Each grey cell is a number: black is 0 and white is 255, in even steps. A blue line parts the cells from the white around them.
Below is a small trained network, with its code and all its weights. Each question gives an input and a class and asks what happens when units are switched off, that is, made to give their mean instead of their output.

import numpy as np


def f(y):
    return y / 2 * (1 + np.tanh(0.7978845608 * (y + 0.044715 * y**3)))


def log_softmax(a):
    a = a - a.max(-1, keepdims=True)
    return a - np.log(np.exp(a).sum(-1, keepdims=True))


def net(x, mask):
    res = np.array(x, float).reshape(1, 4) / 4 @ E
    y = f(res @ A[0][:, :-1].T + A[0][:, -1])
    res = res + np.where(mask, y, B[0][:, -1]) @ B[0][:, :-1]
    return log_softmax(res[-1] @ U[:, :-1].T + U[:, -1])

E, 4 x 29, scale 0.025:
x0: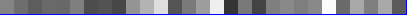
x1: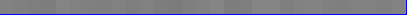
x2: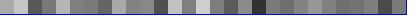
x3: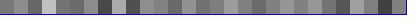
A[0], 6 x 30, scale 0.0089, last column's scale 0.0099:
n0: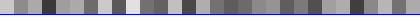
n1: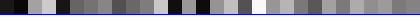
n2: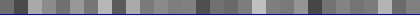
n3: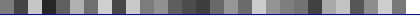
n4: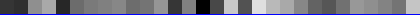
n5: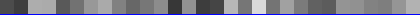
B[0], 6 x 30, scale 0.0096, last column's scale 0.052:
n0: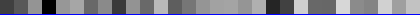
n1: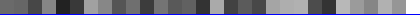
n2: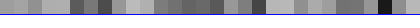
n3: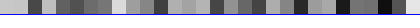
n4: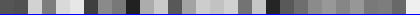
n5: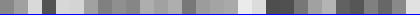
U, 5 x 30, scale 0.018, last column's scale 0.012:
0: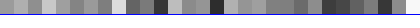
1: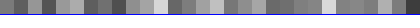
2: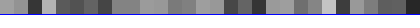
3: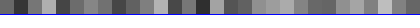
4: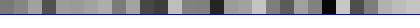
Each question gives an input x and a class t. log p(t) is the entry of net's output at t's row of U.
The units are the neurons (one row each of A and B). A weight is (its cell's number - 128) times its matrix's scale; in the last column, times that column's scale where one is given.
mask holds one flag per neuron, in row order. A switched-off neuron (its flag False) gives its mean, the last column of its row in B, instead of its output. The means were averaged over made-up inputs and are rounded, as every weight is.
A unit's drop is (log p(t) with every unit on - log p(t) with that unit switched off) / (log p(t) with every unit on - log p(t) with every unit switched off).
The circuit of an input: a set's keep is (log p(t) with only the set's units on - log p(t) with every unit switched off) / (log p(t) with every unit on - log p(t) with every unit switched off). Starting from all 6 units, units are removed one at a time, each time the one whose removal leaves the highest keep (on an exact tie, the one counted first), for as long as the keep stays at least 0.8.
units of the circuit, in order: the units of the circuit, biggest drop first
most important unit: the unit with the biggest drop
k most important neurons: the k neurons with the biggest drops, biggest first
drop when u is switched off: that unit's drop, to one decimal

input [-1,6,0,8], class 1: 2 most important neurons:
(n3; n1)
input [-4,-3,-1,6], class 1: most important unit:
n3
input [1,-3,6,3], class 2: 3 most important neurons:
(n5; n4; n0)
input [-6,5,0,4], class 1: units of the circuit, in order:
(n3; n4)
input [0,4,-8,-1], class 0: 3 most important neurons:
(n3; n5; n4)
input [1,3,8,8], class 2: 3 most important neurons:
(n5; n4; n3)
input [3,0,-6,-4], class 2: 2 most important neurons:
(n3; n1)
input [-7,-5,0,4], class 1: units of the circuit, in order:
(n3; n4)
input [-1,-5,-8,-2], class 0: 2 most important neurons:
(n3; n5)
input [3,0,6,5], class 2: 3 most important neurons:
(n4; n5; n0)
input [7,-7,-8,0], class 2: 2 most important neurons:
(n3; n2)
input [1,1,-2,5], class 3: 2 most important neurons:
(n1; n0)
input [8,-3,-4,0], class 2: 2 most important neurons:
(n3; n0)
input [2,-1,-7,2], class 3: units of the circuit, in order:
(n1)
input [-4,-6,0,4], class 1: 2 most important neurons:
(n3; n2)
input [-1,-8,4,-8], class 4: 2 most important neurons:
(n0; n4)
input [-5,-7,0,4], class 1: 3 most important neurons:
(n3; n4; n2)
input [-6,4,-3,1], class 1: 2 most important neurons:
(n4; n5)
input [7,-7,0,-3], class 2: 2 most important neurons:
(n4; n5)
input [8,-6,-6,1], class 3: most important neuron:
(n1)
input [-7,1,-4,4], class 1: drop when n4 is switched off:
0.3
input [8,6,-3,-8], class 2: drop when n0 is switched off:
0.0
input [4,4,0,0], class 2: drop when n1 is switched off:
0.5
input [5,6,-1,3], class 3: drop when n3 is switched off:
0.6
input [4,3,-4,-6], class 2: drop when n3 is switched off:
0.9
